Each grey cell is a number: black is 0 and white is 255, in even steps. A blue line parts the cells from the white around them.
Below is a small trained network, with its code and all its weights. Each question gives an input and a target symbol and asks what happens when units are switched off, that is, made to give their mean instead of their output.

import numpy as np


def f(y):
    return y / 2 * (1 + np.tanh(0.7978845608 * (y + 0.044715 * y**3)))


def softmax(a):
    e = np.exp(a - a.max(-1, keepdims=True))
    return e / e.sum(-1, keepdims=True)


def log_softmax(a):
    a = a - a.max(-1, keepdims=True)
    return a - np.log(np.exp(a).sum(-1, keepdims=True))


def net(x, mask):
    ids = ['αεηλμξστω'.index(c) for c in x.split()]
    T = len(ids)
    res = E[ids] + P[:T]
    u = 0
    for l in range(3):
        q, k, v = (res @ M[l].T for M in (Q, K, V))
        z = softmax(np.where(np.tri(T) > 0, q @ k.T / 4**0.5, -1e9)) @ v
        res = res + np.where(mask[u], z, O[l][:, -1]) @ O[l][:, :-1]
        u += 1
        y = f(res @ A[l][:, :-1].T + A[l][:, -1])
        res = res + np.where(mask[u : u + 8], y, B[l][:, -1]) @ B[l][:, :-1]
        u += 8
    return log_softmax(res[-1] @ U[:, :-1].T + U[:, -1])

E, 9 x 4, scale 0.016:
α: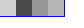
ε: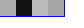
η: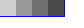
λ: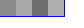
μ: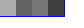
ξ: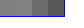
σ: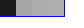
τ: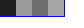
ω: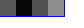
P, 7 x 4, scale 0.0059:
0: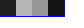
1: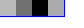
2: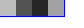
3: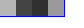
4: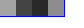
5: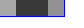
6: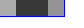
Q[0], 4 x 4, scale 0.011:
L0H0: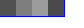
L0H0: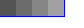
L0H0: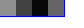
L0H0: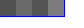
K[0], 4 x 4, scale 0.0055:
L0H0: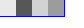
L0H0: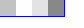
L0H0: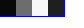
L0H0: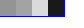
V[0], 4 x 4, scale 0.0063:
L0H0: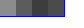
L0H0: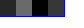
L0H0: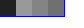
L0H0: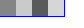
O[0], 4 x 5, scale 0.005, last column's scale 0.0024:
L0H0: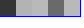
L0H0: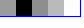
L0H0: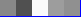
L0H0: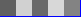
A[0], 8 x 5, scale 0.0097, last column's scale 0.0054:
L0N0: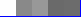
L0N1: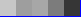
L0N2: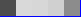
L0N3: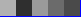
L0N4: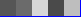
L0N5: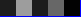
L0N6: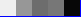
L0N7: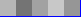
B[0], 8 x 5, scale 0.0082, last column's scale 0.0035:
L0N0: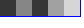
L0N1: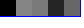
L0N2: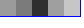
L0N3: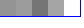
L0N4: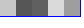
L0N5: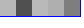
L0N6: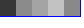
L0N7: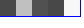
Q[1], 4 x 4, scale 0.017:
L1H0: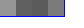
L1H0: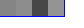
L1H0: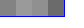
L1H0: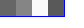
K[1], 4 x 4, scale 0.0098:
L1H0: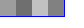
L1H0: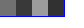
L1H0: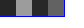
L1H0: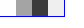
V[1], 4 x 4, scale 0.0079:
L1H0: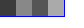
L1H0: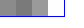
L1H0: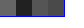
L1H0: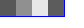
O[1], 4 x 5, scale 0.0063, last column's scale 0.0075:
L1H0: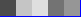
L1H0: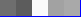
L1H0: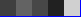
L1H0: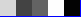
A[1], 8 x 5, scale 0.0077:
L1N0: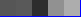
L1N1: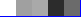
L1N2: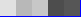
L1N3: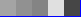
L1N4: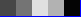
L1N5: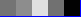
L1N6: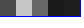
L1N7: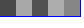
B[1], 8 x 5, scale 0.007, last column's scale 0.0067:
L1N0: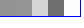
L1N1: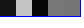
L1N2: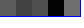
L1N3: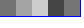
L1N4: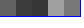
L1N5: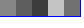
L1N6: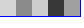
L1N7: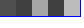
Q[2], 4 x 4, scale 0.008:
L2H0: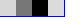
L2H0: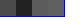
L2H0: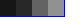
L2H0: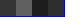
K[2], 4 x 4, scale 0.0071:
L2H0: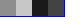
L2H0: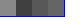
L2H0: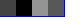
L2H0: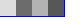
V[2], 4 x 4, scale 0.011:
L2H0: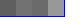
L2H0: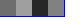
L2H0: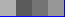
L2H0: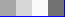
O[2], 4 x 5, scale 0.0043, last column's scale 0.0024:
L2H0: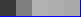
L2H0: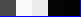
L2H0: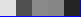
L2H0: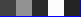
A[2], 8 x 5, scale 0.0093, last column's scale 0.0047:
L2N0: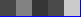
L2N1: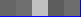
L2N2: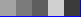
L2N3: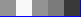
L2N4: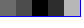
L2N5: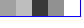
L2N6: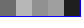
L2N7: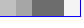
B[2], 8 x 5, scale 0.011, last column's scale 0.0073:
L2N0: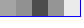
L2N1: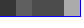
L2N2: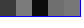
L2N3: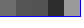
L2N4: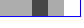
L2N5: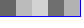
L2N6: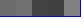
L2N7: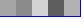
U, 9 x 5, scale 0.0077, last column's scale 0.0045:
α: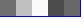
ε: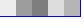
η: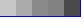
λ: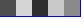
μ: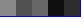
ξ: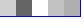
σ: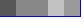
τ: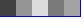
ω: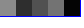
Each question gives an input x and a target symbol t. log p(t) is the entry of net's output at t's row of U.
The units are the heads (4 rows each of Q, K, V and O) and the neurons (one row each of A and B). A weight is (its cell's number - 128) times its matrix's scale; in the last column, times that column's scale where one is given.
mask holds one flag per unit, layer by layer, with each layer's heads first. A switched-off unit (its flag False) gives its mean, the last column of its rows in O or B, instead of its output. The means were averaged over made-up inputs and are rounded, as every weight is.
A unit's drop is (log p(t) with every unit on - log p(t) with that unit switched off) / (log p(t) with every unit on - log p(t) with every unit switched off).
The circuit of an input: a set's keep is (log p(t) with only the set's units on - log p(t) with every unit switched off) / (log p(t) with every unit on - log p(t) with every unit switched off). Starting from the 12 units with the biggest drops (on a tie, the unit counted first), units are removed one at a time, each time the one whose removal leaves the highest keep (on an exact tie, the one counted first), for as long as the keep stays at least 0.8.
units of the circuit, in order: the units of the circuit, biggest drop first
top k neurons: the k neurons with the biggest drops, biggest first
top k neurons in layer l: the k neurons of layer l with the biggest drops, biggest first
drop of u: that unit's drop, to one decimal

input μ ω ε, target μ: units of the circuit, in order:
L2H0, L1H0, L2N1
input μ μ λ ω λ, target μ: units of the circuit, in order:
L1H0, L2H0, L0H0
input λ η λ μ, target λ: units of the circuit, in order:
L2H0, L2N4, L1H0
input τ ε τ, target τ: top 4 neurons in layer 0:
L0N7, L0N2, L0N3, L0N4
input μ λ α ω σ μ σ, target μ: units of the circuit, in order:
L2H0, L1H0, L2N1, L0H0
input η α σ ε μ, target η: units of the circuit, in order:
L2H0, L1H0, L2N4, L0H0
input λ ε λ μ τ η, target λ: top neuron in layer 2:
L2N0
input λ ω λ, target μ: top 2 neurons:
L0N2, L1N6
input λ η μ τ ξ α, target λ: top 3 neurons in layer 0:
L0N0, L0N7, L0N2
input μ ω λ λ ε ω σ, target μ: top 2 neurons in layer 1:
L1N7, L1N6
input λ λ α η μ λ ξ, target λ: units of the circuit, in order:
L2N4, L1H0
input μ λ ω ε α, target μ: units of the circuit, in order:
L2H0, L1H0, L0H0
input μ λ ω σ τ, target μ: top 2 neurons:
L2N1, L0N2
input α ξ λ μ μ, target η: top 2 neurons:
L2N4, L2N7
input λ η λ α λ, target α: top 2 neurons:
L2N5, L2N4
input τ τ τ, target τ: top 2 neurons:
L1N4, L2N4
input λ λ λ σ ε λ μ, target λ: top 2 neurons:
L0N7, L2N4
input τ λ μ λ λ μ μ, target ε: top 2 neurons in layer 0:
L0N2, L0N4
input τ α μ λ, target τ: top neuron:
L1N4
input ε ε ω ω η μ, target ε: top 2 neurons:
L2N4, L0N7
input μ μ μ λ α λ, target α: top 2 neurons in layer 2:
L2N7, L2N6
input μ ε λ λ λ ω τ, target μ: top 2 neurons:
L2N1, L2N5
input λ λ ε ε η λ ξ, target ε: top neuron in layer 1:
L1N1
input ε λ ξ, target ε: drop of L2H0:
0.1
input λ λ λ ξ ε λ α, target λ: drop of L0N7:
0.3
